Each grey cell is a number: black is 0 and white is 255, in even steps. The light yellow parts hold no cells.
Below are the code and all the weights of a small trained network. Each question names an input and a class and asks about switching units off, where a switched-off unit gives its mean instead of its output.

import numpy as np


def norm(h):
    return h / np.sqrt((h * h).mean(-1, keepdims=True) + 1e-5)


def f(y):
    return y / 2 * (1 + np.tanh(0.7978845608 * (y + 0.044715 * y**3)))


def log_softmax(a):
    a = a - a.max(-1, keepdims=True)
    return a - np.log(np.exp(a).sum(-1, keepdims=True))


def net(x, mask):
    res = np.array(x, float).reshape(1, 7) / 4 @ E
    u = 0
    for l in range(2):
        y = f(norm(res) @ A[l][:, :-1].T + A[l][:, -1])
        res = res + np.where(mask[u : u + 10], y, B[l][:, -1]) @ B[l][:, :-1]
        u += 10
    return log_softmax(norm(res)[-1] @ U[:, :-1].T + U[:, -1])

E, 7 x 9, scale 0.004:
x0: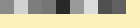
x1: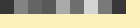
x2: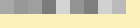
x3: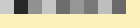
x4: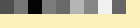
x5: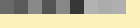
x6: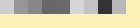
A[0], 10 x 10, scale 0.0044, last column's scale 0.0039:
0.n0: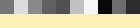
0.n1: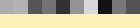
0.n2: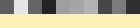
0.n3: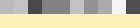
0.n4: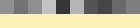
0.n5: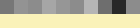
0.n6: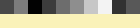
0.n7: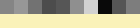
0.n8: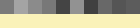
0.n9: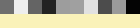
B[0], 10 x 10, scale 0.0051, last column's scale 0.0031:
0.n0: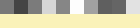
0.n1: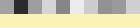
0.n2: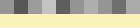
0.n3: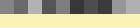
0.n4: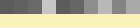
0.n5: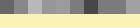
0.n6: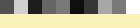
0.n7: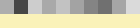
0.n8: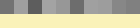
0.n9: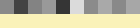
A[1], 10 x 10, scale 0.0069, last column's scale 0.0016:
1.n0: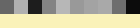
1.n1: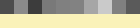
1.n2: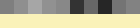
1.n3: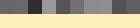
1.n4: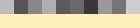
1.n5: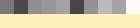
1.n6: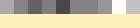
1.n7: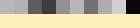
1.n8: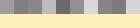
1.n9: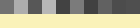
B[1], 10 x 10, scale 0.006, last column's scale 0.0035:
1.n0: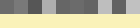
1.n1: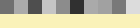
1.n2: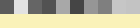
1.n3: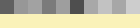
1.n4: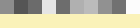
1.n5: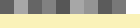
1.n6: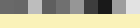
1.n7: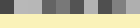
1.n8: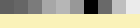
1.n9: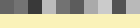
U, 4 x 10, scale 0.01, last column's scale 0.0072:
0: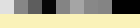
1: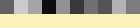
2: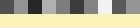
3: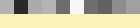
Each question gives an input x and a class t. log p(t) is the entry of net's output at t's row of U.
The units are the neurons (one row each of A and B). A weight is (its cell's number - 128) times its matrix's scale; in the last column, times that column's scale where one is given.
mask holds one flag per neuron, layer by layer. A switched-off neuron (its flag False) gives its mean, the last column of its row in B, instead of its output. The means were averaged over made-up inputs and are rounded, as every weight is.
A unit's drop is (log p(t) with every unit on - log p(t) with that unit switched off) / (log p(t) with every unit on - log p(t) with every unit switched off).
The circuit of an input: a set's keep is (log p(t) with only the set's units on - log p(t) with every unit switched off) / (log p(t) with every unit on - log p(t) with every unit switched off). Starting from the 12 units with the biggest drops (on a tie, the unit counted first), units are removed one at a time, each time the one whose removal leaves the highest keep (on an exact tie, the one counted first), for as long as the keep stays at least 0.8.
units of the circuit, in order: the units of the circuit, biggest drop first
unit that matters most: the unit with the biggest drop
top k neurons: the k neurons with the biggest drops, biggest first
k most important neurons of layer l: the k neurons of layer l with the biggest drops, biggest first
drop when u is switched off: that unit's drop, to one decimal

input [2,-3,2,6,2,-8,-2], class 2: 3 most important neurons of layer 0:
(0.n7, 0.n1, 0.n4)
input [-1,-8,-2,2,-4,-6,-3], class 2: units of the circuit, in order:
(1.n9, 0.n7)
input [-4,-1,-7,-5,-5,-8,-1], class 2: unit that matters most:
1.n9
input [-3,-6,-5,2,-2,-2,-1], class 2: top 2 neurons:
(1.n9, 0.n1)
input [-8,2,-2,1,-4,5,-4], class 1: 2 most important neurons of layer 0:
(0.n4, 0.n1)
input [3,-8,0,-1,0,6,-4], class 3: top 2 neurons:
(0.n6, 1.n4)
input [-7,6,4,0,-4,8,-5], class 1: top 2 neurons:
(1.n4, 1.n9)
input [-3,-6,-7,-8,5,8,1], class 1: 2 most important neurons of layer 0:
(0.n0, 0.n4)
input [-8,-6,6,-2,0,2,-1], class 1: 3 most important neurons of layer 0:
(0.n0, 0.n1, 0.n2)
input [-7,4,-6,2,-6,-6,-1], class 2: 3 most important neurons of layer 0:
(0.n4, 0.n3, 0.n7)
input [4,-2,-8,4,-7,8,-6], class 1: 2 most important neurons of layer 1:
(1.n2, 1.n1)
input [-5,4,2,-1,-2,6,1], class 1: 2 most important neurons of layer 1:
(1.n4, 1.n9)
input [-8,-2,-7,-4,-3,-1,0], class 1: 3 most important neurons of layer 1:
(1.n2, 1.n1, 1.n0)
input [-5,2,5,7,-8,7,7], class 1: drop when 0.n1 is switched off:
0.4
